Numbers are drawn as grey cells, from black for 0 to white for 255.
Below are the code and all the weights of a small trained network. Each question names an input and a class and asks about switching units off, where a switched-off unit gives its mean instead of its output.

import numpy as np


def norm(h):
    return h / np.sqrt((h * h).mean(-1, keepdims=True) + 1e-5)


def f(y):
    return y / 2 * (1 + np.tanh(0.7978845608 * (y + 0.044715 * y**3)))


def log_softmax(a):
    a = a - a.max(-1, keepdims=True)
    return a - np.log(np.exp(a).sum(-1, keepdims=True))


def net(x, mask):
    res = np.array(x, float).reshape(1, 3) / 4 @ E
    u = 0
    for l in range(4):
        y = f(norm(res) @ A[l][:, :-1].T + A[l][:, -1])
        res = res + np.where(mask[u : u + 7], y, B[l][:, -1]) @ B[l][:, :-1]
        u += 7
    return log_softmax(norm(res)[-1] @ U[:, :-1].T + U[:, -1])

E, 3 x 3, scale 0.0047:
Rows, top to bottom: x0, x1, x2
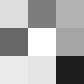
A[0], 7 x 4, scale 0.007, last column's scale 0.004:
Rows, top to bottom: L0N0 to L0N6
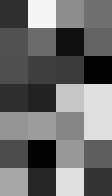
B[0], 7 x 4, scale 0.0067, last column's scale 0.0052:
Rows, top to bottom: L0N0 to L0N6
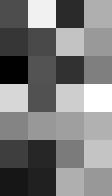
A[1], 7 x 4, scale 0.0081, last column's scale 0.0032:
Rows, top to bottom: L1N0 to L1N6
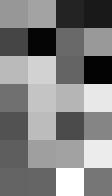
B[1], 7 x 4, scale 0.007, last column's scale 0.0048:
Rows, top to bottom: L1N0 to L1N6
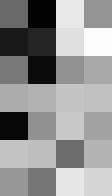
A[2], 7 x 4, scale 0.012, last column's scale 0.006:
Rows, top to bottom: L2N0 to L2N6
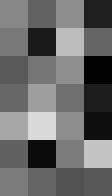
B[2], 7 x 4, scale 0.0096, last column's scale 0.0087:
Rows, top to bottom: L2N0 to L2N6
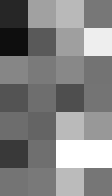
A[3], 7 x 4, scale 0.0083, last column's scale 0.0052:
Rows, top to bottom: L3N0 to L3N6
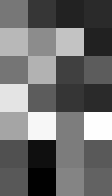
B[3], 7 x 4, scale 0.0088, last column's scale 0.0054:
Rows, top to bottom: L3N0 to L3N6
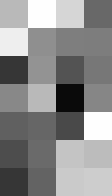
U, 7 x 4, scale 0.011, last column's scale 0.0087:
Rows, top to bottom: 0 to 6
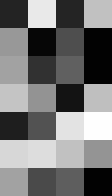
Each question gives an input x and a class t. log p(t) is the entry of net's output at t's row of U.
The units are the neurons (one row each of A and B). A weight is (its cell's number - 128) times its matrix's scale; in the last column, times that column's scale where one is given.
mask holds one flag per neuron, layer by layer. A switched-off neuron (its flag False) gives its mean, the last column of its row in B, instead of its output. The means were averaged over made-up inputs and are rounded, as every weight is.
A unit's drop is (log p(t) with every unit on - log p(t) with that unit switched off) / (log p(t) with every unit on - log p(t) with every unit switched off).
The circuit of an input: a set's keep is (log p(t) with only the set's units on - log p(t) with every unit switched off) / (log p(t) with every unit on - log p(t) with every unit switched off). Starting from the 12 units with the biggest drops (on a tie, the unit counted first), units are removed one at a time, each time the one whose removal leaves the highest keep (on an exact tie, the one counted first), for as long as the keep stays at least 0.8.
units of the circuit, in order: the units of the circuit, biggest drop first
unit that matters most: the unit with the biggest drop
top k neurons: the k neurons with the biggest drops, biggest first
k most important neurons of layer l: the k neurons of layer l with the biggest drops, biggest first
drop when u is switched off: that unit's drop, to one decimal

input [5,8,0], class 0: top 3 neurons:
(L0N3; L0N0; L2N5)
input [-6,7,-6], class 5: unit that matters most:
L0N3
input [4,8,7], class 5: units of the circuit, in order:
(L2N1; L3N1)
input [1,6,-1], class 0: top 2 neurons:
(L0N0; L2N5)
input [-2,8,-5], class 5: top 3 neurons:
(L1N3; L2N1; L0N3)
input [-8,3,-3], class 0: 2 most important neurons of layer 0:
(L0N0; L0N6)
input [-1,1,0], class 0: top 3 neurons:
(L0N0; L2N5; L2N1)
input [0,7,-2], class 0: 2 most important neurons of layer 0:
(L0N0; L0N3)
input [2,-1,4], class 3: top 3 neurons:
(L1N1; L2N1; L0N5)
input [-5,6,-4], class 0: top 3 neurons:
(L0N0; L2N5; L3N4)
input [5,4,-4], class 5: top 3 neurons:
(L1N1; L0N5; L2N5)
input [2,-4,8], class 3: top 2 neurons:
(L1N1; L2N5)
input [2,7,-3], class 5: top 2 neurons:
(L1N3; L2N1)
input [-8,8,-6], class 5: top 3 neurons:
(L1N3; L0N3; L2N1)
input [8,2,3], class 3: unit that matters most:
L2N5
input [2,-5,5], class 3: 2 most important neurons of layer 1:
(L1N1; L1N4)
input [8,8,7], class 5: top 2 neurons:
(L2N4; L1N3)
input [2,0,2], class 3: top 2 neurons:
(L1N1; L2N1)
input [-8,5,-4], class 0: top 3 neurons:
(L0N0; L2N5; L2N1)
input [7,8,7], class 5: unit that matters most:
L2N4
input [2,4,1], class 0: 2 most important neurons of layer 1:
(L1N6; L1N4)
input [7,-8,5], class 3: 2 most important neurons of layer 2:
(L2N1; L2N5)
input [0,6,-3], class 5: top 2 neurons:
(L1N3; L2N1)
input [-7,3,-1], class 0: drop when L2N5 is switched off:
0.2
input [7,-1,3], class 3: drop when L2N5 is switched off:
0.3
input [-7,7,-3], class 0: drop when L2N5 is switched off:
0.2
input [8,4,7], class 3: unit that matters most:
L2N5
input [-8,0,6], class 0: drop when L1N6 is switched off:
0.0
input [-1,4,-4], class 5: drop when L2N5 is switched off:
0.1
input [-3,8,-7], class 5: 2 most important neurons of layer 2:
(L2N1; L2N5)
